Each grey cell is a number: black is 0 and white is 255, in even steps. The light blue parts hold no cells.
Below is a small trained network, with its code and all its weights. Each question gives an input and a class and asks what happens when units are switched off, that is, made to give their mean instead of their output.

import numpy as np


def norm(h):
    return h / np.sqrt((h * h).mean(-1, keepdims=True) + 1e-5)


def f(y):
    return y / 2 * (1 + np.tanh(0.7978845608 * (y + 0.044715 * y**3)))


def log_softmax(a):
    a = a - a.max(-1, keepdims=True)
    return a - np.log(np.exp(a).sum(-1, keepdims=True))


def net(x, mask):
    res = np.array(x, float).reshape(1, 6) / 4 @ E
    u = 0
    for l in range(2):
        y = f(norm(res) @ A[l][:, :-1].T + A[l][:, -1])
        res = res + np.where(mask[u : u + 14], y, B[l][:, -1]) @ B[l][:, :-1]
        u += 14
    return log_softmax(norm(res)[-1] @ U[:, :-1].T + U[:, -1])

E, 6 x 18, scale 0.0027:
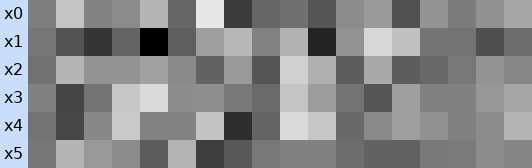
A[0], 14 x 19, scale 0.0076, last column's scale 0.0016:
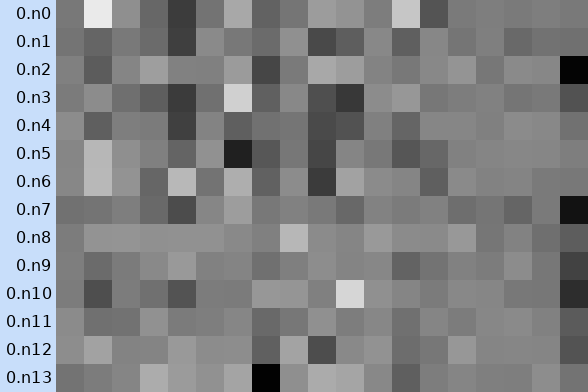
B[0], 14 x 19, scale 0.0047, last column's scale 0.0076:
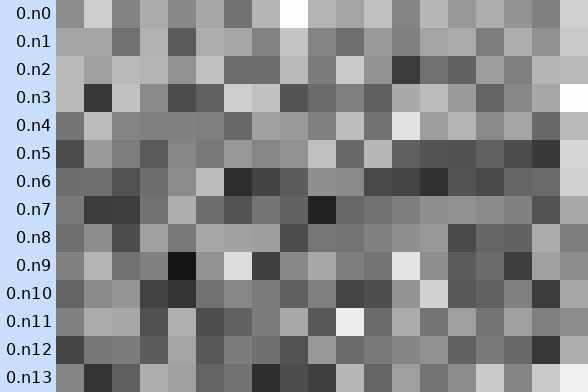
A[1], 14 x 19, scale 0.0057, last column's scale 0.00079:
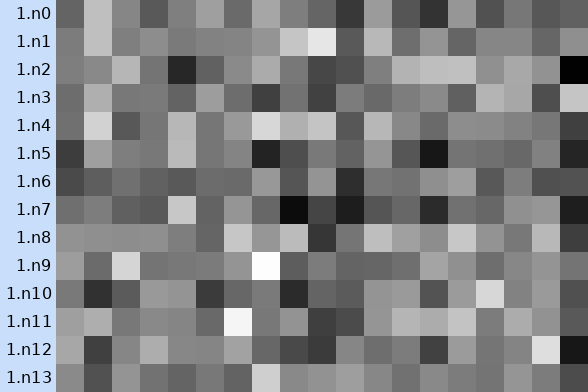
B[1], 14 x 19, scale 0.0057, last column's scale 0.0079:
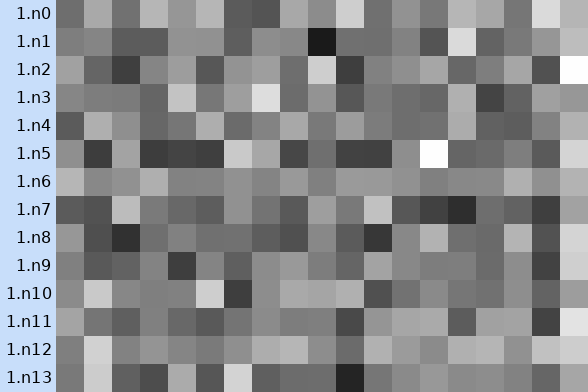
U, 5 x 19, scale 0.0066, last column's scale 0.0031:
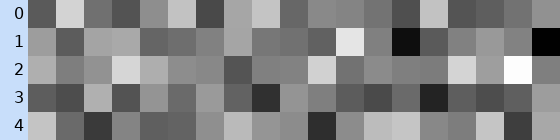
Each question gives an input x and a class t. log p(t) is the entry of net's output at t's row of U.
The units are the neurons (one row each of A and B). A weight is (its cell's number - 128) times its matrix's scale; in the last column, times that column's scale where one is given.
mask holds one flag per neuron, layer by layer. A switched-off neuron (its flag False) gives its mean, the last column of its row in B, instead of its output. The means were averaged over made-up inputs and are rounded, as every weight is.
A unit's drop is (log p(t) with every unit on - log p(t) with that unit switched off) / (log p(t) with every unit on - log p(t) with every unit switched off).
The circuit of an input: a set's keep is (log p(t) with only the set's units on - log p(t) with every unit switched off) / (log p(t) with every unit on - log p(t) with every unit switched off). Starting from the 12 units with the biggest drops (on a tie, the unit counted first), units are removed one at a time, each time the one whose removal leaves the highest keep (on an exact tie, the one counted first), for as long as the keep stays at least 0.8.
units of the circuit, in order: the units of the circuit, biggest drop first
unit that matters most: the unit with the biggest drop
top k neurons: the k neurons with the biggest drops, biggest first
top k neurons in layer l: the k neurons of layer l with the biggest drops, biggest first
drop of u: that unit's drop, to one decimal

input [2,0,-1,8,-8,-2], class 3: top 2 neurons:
(0.n0 0.n3)
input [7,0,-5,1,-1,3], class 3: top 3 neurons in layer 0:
(0.n12 0.n6 0.n2)
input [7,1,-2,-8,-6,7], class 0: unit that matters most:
0.n5
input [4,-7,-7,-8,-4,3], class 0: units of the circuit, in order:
(1.n0 0.n5)
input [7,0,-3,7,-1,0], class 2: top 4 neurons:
(0.n13 1.n12 0.n5 0.n2)
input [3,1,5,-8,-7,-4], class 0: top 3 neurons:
(0.n0 0.n13 1.n4)
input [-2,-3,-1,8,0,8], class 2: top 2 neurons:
(0.n13 0.n6)
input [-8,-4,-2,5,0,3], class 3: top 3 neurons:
(0.n0 0.n1 1.n12)
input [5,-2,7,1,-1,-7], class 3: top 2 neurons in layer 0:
(0.n6 0.n3)
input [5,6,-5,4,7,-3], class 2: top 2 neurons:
(0.n13 0.n2)
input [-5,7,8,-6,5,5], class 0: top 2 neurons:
(0.n0 0.n3)
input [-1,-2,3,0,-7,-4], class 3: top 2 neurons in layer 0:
(0.n0 0.n1)
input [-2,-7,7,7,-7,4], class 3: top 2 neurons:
(0.n0 1.n5)
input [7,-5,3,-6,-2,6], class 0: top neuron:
(0.n0)
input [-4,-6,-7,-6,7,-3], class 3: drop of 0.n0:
0.2
